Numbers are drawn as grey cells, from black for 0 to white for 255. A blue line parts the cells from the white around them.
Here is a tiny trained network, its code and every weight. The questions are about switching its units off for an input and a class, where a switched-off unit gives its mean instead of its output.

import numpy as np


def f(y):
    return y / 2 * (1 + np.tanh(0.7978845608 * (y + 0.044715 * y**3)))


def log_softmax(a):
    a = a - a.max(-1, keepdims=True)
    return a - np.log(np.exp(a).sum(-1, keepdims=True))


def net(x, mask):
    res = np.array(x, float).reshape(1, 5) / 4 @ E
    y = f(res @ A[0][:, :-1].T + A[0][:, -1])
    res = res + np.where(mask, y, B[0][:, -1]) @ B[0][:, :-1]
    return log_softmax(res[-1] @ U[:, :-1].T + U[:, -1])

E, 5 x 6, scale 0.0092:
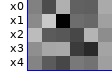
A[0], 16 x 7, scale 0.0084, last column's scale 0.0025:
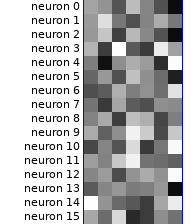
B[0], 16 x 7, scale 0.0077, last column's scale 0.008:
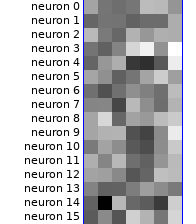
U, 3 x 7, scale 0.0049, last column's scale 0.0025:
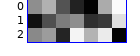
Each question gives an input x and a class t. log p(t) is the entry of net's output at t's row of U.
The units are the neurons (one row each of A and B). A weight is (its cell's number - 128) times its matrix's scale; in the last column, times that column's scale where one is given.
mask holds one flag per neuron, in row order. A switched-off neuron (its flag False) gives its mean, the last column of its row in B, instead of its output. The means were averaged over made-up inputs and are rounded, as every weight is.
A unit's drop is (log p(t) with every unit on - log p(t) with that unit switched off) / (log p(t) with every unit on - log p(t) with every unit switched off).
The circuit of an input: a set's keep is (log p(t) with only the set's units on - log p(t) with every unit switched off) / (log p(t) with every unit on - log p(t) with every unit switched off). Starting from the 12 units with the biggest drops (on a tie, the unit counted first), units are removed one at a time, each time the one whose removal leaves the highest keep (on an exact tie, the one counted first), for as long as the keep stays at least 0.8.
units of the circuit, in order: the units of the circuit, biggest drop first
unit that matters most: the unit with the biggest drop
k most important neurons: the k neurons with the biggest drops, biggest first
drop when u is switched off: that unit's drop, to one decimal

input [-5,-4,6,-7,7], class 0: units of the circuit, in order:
[neuron 4; neuron 9]
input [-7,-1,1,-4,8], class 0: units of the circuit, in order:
[neuron 3; neuron 9]
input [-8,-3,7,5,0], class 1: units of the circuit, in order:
[neuron 14; neuron 9; neuron 8]
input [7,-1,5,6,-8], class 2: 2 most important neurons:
[neuron 3; neuron 15]
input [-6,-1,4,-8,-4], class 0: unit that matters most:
neuron 9
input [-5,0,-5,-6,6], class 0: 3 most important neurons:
[neuron 3; neuron 9; neuron 10]
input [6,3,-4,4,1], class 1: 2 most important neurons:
[neuron 14; neuron 8]
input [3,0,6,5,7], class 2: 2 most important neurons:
[neuron 3; neuron 4]
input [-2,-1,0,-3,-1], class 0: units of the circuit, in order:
[neuron 3; neuron 15; neuron 9]
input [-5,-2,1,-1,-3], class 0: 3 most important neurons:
[neuron 3; neuron 15; neuron 9]
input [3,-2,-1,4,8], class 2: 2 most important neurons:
[neuron 3; neuron 4]
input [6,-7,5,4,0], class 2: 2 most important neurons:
[neuron 3; neuron 15]
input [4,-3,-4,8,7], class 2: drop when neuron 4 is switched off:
0.1
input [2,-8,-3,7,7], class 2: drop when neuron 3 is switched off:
0.4
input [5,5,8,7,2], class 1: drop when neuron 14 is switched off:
0.5
